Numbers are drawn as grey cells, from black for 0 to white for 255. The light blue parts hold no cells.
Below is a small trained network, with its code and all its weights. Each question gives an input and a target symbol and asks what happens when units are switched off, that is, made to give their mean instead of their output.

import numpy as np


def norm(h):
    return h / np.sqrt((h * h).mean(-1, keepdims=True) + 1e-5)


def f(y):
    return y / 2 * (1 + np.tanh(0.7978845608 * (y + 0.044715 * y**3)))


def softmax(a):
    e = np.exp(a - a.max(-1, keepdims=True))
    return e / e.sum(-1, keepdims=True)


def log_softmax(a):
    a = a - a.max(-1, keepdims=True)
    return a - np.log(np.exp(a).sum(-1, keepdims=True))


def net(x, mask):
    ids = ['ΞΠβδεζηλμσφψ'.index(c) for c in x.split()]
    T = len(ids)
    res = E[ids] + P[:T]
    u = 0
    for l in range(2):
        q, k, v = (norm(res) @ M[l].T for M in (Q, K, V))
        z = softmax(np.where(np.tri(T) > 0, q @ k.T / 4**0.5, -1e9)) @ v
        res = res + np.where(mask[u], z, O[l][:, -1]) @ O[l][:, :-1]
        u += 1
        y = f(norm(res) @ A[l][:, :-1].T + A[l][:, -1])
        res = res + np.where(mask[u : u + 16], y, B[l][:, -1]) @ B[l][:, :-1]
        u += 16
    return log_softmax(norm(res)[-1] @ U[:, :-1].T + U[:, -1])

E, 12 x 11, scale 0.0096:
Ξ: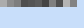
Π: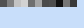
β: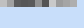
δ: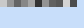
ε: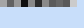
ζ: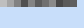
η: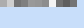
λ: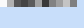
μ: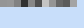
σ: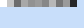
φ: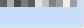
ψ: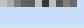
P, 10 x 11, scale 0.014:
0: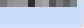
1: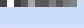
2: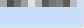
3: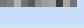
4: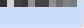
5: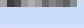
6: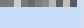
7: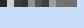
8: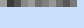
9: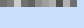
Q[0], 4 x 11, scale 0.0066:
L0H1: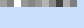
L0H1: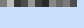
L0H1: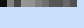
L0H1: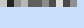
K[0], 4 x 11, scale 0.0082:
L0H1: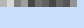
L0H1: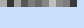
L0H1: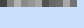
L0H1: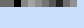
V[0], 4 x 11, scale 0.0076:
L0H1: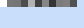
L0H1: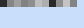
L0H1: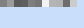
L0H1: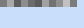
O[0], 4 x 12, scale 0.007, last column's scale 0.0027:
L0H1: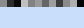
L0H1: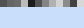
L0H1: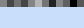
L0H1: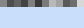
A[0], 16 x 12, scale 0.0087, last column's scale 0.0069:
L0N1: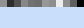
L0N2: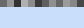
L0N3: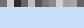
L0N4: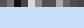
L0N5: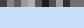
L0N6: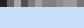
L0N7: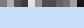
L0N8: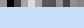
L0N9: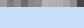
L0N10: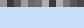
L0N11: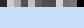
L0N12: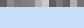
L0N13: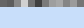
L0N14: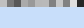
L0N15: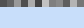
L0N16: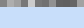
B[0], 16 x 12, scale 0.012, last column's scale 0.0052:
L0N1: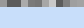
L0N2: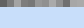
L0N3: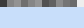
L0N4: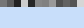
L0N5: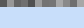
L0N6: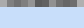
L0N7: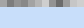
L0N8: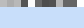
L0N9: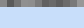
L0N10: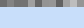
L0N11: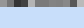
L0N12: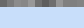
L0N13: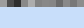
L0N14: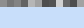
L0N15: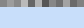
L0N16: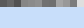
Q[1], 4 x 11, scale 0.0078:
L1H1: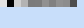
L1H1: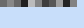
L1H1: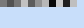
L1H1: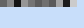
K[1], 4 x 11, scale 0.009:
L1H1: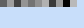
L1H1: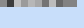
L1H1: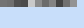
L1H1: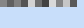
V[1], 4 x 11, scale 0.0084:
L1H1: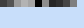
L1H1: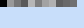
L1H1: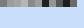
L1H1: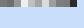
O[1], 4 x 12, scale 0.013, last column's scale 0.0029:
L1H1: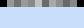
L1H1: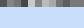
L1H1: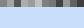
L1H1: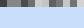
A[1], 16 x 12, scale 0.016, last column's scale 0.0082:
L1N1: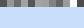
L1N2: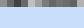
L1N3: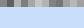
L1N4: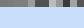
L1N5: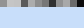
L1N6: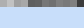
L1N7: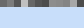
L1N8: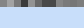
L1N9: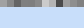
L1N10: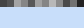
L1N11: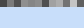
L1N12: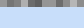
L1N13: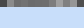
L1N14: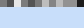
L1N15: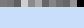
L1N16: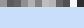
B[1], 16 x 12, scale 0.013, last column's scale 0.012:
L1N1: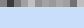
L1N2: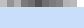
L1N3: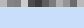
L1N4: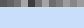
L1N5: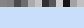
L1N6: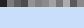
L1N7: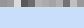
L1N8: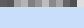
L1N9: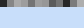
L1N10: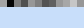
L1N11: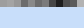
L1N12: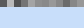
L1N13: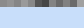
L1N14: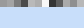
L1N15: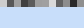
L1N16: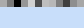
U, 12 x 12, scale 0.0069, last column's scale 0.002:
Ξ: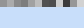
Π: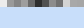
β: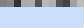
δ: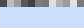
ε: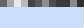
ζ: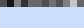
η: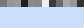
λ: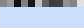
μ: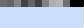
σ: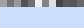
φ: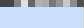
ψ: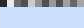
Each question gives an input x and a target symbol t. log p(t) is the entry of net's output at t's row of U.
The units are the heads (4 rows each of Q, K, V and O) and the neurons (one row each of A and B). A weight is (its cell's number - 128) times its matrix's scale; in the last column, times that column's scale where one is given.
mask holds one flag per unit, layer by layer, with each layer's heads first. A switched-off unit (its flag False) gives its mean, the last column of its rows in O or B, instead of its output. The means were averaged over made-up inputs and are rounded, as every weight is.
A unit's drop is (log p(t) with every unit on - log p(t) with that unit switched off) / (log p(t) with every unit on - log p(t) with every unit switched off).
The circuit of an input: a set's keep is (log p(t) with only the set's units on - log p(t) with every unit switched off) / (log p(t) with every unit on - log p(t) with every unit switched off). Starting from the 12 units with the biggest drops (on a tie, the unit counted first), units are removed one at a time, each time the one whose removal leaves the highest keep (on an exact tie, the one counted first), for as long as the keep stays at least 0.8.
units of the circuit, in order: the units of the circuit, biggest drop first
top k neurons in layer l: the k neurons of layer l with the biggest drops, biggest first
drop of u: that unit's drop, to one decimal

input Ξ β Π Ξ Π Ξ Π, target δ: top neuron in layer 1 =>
(L1N7)
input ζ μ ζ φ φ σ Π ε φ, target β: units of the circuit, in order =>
(L0N1 L1N16)
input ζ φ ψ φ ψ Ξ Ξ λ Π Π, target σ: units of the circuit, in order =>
(L1H1 L1N15)
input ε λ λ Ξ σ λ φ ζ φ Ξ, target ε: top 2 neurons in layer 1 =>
(L1N9 L1N14)
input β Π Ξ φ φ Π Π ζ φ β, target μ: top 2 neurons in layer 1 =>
(L1N6 L1N2)
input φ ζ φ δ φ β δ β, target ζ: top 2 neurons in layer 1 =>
(L1N10 L1N11)
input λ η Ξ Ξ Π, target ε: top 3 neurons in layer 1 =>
(L1N11 L1N4 L1N7)
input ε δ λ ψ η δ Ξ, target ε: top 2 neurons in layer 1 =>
(L1N9 L1N3)
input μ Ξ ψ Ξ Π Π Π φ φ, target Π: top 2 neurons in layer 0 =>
(L0N14 L0N1)
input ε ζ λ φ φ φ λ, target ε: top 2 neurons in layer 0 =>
(L0N8 L0N3)
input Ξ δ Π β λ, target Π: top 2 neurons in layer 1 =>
(L1N2 L1N5)
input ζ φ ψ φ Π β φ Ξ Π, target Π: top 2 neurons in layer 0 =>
(L0N13 L0N4)
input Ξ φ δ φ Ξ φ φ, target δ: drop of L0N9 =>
0.0
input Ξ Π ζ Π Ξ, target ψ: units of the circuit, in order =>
(L1H1)
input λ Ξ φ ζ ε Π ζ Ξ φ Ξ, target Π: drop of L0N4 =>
0.1
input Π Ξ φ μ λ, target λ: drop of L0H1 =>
0.2
